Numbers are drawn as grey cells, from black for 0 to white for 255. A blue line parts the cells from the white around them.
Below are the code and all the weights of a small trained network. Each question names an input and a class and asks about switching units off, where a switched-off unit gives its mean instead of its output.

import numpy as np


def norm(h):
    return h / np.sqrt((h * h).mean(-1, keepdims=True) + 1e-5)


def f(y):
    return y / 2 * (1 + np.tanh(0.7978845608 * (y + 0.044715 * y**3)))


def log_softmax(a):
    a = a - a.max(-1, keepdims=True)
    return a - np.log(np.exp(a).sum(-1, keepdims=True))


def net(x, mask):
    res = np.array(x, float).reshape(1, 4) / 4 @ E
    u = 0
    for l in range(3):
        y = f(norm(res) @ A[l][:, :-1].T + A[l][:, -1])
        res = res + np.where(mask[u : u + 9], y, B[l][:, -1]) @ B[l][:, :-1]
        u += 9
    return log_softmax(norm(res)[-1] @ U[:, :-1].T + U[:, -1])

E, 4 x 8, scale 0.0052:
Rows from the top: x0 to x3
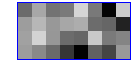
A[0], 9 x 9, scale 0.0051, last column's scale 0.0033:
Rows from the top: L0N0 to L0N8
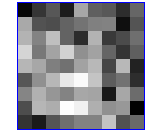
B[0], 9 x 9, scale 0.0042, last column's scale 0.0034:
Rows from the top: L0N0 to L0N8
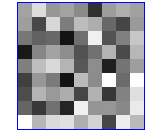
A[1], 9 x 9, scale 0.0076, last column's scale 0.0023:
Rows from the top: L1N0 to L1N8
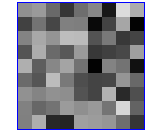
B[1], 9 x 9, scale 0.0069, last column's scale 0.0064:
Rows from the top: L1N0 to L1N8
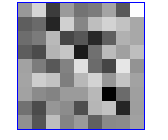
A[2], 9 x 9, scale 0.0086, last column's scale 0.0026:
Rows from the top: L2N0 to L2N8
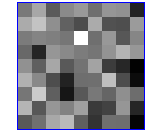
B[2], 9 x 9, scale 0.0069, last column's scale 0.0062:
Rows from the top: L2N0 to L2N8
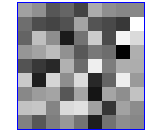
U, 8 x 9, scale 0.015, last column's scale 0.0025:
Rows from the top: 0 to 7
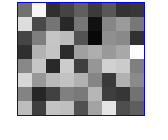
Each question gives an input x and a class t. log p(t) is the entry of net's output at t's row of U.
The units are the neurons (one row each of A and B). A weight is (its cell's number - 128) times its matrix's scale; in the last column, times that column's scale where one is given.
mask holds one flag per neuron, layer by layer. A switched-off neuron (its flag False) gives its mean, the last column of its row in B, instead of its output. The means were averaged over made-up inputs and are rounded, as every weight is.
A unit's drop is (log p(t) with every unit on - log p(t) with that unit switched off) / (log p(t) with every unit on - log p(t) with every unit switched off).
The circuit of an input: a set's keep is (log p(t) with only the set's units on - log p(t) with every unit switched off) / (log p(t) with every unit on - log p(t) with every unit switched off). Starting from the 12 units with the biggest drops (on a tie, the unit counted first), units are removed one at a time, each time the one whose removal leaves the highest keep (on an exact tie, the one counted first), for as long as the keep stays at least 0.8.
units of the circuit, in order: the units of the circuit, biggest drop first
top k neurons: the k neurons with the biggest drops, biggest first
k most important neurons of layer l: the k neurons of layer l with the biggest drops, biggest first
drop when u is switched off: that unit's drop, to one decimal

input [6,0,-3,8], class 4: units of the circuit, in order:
L1N1
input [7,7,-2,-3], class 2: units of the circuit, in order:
L1N3; L0N8
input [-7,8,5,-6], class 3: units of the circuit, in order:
L2N2; L1N3
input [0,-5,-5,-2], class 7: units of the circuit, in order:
L1N7; L0N8
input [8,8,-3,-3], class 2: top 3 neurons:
L1N3; L1N2; L2N8
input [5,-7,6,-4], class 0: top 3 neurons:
L1N0; L0N4; L0N6
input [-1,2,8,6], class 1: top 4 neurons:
L2N5; L0N2; L2N6; L1N6
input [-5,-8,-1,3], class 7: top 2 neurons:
L0N8; L1N7
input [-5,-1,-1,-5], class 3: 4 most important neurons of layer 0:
L0N6; L0N4; L0N1; L0N2
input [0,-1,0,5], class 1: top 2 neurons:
L2N5; L0N2
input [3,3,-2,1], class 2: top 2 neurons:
L1N3; L1N2
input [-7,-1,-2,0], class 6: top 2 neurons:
L1N6; L1N3
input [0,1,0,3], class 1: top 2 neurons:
L0N2; L2N5
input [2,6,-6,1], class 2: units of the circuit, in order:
L1N3
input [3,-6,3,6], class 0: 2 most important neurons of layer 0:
L0N5; L0N7
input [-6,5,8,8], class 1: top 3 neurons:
L0N2; L2N5; L2N6
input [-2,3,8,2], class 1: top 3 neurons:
L0N2; L2N6; L2N5
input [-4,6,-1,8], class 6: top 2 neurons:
L2N4; L1N6
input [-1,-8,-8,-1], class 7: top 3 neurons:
L1N7; L0N8; L2N3
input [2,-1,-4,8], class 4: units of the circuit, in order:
L1N1
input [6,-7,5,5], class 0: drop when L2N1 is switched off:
0.1
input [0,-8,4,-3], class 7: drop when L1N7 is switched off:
0.8
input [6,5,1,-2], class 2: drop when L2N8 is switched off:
0.2
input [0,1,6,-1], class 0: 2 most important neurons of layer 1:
L1N7; L1N6
